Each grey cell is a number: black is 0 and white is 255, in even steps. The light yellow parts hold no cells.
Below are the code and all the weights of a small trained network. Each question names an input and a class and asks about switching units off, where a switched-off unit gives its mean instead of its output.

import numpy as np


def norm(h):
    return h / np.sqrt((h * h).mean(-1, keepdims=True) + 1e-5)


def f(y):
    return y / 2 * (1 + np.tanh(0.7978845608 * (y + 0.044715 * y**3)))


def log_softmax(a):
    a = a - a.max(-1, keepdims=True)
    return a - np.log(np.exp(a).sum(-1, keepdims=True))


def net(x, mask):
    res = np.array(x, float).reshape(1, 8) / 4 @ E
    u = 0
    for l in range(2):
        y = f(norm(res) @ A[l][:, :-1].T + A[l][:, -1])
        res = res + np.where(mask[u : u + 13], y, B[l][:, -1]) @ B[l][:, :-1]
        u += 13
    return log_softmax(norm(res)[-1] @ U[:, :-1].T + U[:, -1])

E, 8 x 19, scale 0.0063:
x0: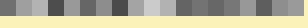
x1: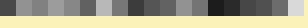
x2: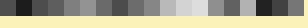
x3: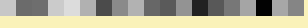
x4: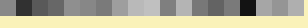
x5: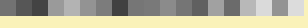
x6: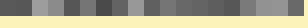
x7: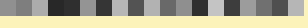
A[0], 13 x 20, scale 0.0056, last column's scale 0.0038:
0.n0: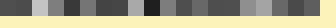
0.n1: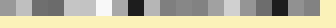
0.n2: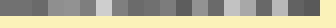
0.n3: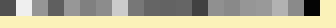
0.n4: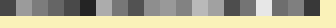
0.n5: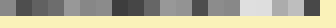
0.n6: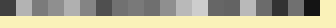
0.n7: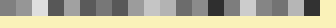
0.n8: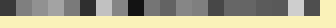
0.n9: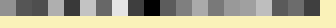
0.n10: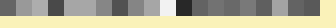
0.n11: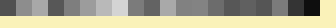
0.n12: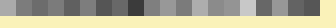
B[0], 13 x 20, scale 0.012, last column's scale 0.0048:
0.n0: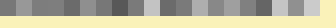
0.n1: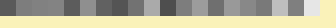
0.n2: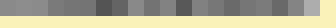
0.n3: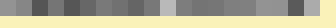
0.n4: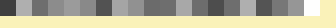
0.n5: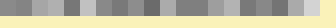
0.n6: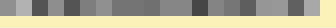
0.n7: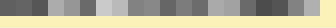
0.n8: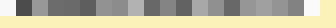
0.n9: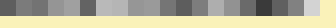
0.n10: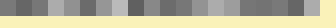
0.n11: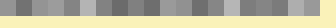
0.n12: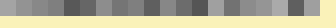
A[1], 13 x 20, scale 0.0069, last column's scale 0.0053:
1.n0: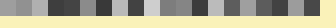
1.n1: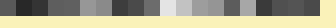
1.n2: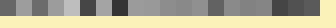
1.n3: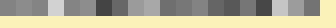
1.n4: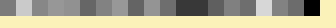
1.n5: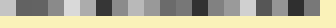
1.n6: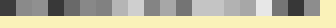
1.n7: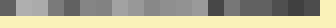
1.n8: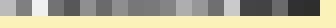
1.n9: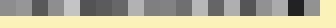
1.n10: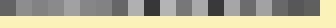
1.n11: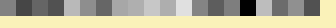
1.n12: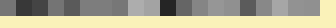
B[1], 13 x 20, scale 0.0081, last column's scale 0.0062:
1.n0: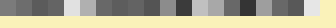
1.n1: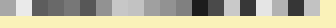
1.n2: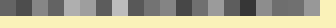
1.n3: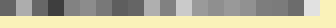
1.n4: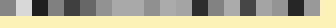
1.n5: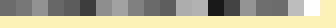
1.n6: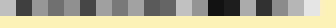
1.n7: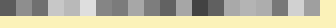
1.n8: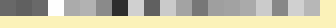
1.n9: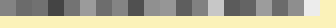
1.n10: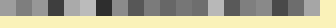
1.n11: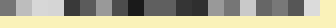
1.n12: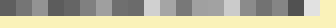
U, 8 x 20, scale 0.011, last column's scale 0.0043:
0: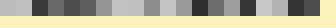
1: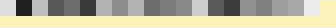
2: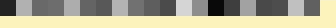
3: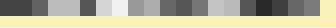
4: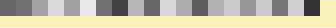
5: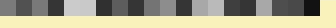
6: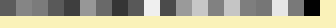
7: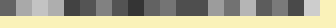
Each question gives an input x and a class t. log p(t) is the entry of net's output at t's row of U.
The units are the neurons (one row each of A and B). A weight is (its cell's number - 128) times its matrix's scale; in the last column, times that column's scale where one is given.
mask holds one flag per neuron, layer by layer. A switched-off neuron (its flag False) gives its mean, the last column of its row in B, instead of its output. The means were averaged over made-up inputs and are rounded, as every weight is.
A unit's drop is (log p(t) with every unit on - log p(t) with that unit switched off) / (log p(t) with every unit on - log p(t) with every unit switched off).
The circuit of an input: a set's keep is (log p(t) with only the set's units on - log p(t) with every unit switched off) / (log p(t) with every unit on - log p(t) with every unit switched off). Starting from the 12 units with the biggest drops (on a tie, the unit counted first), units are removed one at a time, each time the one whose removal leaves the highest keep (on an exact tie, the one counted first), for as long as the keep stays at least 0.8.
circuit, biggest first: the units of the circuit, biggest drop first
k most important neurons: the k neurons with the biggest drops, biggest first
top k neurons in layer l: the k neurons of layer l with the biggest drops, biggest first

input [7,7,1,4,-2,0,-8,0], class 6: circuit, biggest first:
[0.n1]
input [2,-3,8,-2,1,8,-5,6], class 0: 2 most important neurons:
[1.n1; 1.n8]
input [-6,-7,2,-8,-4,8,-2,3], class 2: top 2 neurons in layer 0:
[0.n4; 0.n8]
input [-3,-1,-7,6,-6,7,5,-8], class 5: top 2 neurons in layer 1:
[1.n10; 1.n9]
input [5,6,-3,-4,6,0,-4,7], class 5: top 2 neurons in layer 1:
[1.n0; 1.n6]
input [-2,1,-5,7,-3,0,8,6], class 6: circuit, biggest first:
[0.n0; 1.n3]
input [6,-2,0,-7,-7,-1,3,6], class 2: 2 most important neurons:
[0.n4; 1.n6]
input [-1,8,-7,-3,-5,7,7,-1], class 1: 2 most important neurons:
[0.n8; 1.n11]
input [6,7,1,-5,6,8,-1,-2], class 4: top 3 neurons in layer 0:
[0.n5; 0.n4; 0.n9]
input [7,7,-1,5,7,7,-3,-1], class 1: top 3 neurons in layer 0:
[0.n8; 0.n9; 0.n1]
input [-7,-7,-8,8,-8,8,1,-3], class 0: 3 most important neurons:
[1.n4; 1.n11; 0.n4]
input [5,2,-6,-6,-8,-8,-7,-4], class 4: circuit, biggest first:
[1.n8; 1.n7]
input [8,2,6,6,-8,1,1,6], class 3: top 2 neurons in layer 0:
[0.n7; 0.n10]
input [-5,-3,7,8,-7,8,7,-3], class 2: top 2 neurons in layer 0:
[0.n8; 0.n1]
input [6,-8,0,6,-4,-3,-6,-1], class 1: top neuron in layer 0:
[0.n4]
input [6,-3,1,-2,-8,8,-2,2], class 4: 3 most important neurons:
[0.n5; 1.n11; 0.n9]
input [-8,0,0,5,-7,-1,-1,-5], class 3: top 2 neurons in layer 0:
[0.n9; 0.n4]
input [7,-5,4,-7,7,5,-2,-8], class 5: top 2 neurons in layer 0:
[0.n8; 0.n9]
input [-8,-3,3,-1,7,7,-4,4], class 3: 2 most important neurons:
[0.n9; 1.n8]
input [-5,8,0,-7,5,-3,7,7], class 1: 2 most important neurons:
[0.n8; 0.n1]
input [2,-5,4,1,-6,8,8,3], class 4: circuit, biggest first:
[0.n5]
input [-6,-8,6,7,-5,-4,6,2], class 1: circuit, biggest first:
[1.n5; 0.n4]
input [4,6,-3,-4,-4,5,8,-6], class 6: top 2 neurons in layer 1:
[1.n6; 1.n3]
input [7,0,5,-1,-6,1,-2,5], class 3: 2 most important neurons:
[0.n7; 0.n10]
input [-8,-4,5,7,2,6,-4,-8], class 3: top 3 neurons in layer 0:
[0.n9; 0.n4; 0.n8]
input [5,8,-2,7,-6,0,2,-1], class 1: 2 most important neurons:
[0.n8; 0.n4]
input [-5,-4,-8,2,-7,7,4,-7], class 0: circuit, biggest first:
[1.n4]
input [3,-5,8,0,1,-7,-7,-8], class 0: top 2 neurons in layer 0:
[0.n5; 0.n6]
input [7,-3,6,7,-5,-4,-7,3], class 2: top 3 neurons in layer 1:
[1.n5; 1.n12; 1.n11]
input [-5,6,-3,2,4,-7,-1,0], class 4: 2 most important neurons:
[1.n8; 0.n11]
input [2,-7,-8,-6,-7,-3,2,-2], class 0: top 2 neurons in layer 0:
[0.n8; 0.n3]
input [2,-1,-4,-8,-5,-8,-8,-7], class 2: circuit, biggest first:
[0.n4; 1.n6]
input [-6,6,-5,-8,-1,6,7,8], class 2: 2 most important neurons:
[0.n4; 1.n9]
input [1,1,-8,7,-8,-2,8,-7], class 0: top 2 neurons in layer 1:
[1.n4; 1.n11]
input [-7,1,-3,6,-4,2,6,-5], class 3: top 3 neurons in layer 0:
[0.n9; 0.n4; 0.n1]
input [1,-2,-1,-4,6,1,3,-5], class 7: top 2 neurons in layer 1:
[1.n11; 1.n0]
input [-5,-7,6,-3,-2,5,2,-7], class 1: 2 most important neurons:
[1.n6; 0.n12]
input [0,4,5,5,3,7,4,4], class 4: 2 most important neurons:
[0.n5; 0.n4]
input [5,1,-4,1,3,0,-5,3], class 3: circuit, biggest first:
[0.n7]
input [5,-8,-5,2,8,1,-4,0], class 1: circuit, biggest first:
[1.n5]
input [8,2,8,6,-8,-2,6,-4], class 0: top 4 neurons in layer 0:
[0.n6; 0.n9; 0.n4; 0.n1]
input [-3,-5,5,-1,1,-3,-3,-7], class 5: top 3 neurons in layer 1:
[1.n9; 1.n10; 1.n2]
